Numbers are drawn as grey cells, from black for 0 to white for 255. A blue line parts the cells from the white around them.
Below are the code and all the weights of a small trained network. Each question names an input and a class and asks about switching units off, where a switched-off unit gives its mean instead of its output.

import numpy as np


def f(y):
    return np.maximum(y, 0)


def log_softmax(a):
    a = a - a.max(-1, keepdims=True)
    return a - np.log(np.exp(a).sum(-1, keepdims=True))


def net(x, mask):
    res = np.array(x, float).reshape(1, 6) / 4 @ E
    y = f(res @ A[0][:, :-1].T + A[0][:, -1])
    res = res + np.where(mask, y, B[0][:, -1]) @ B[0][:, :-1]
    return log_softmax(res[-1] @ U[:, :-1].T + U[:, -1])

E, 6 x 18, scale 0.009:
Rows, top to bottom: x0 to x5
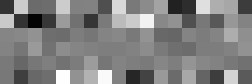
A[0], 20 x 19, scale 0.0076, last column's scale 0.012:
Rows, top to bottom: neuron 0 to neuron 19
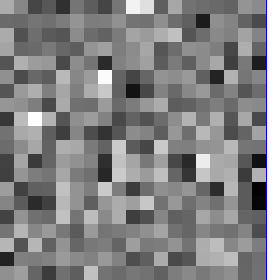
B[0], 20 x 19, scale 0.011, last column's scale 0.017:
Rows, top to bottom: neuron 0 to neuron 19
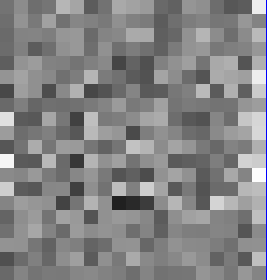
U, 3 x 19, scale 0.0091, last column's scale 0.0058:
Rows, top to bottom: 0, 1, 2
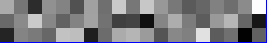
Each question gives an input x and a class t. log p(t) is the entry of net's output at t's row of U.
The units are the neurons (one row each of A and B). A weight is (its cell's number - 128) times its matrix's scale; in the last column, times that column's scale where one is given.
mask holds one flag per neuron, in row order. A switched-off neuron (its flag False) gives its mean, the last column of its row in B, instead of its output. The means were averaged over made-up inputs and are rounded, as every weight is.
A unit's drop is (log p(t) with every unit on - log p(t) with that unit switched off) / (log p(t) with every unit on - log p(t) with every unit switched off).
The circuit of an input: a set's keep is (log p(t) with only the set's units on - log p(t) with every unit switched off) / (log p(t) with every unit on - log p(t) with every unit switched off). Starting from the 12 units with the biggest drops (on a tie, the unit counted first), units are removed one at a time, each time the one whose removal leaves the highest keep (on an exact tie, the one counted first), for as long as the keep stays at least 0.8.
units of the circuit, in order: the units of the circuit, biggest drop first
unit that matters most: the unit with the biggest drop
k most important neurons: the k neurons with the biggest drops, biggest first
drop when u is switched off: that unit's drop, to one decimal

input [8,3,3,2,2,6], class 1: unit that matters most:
neuron 12
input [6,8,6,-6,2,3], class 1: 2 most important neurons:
neuron 14; neuron 12
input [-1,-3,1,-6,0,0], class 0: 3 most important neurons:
neuron 12; neuron 14; neuron 5
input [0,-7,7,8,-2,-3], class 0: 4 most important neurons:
neuron 8; neuron 12; neuron 14; neuron 5
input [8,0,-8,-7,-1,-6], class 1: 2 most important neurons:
neuron 12; neuron 4
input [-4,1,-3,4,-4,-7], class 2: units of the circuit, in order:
neuron 0; neuron 11
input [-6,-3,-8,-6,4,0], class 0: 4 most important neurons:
neuron 12; neuron 8; neuron 14; neuron 4
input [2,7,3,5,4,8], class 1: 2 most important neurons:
neuron 14; neuron 5
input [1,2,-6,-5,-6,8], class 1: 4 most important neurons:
neuron 5; neuron 8; neuron 11; neuron 6
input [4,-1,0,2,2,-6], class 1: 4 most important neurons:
neuron 4; neuron 12; neuron 13; neuron 8
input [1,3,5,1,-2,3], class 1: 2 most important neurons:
neuron 8; neuron 11
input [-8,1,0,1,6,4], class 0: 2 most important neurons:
neuron 13; neuron 12
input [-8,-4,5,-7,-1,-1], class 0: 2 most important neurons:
neuron 8; neuron 12
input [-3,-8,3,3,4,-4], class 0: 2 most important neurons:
neuron 8; neuron 12
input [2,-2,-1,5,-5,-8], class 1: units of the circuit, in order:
neuron 4
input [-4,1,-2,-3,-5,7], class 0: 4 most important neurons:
neuron 13; neuron 12; neuron 14; neuron 4
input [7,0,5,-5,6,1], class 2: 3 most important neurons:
neuron 5; neuron 18; neuron 15
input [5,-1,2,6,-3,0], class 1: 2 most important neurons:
neuron 12; neuron 0
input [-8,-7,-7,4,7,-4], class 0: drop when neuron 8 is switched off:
0.8
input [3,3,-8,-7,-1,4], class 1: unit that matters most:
neuron 8
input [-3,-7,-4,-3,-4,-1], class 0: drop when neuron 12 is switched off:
0.2
